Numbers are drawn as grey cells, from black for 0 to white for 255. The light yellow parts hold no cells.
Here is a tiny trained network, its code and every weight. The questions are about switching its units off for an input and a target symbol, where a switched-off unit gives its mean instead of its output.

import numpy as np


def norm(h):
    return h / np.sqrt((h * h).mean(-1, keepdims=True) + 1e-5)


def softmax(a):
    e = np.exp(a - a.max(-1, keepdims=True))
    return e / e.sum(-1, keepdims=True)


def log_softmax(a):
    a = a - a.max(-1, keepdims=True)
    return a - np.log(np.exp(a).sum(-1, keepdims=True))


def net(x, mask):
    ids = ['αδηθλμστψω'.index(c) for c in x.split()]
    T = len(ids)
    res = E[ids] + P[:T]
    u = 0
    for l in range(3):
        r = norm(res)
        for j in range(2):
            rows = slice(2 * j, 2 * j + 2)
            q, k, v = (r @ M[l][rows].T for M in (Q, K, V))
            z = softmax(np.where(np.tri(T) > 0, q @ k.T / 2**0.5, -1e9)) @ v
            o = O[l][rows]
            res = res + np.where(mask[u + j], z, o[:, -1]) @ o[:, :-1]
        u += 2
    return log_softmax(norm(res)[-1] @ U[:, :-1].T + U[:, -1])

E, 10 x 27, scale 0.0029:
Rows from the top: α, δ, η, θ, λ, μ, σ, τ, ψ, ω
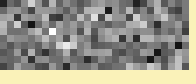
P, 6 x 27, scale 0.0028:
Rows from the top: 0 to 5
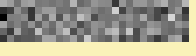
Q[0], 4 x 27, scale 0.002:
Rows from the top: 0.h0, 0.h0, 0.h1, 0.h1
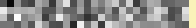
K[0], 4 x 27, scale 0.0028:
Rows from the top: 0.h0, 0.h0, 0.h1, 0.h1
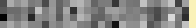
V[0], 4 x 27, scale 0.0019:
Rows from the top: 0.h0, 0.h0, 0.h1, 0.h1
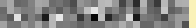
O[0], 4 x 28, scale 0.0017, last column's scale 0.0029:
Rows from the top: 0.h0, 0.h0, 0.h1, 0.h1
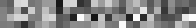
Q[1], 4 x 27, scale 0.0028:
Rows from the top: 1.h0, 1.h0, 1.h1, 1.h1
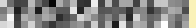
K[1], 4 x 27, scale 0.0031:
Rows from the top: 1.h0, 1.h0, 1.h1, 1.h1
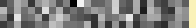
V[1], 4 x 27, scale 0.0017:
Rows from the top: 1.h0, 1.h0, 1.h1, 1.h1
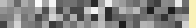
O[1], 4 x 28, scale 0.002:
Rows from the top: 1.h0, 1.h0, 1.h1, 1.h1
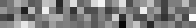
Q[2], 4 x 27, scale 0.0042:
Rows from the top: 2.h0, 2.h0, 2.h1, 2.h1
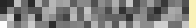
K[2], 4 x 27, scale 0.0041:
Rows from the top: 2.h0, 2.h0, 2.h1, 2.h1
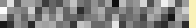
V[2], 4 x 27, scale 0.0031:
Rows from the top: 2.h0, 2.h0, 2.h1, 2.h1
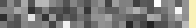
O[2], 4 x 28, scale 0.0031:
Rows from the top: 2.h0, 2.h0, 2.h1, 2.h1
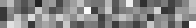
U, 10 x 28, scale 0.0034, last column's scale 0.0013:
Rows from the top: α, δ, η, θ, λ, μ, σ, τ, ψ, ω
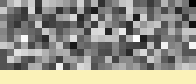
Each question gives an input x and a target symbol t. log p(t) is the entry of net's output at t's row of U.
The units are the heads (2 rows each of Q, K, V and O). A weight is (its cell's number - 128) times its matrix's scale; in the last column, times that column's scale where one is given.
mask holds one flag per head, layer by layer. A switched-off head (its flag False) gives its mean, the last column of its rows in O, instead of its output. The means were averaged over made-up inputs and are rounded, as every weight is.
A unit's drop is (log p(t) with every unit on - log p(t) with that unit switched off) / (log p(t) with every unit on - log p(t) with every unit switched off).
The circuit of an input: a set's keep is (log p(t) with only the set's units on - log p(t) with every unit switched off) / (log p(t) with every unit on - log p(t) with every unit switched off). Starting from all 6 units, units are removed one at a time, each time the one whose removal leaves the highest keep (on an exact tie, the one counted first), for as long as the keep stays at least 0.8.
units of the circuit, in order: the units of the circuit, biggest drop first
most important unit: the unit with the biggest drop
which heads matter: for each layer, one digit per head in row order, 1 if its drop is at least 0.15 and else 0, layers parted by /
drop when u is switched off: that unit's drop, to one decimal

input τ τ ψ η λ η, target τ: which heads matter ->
00 / 00 / 10
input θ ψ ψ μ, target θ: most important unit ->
2.h1
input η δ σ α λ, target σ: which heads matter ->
00 / 01 / 10
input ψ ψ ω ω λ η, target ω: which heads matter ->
00 / 00 / 01
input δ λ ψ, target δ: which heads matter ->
00 / 00 / 00
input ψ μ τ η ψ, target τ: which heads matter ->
00 / 01 / 10
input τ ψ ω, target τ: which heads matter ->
00 / 00 / 10
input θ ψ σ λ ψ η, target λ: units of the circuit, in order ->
[1.h0 2.h0]
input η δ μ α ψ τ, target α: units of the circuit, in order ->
[1.h1 2.h1]
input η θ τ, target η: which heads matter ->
01 / 00 / 00
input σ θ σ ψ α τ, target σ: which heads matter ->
00 / 00 / 10
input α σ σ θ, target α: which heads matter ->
00 / 00 / 01
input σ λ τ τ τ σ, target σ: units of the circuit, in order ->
[2.h0 2.h1]
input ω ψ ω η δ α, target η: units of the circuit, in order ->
[0.h1]
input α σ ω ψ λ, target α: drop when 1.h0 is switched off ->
0.0
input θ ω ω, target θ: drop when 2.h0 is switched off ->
0.1
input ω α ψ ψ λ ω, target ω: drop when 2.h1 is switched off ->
0.5
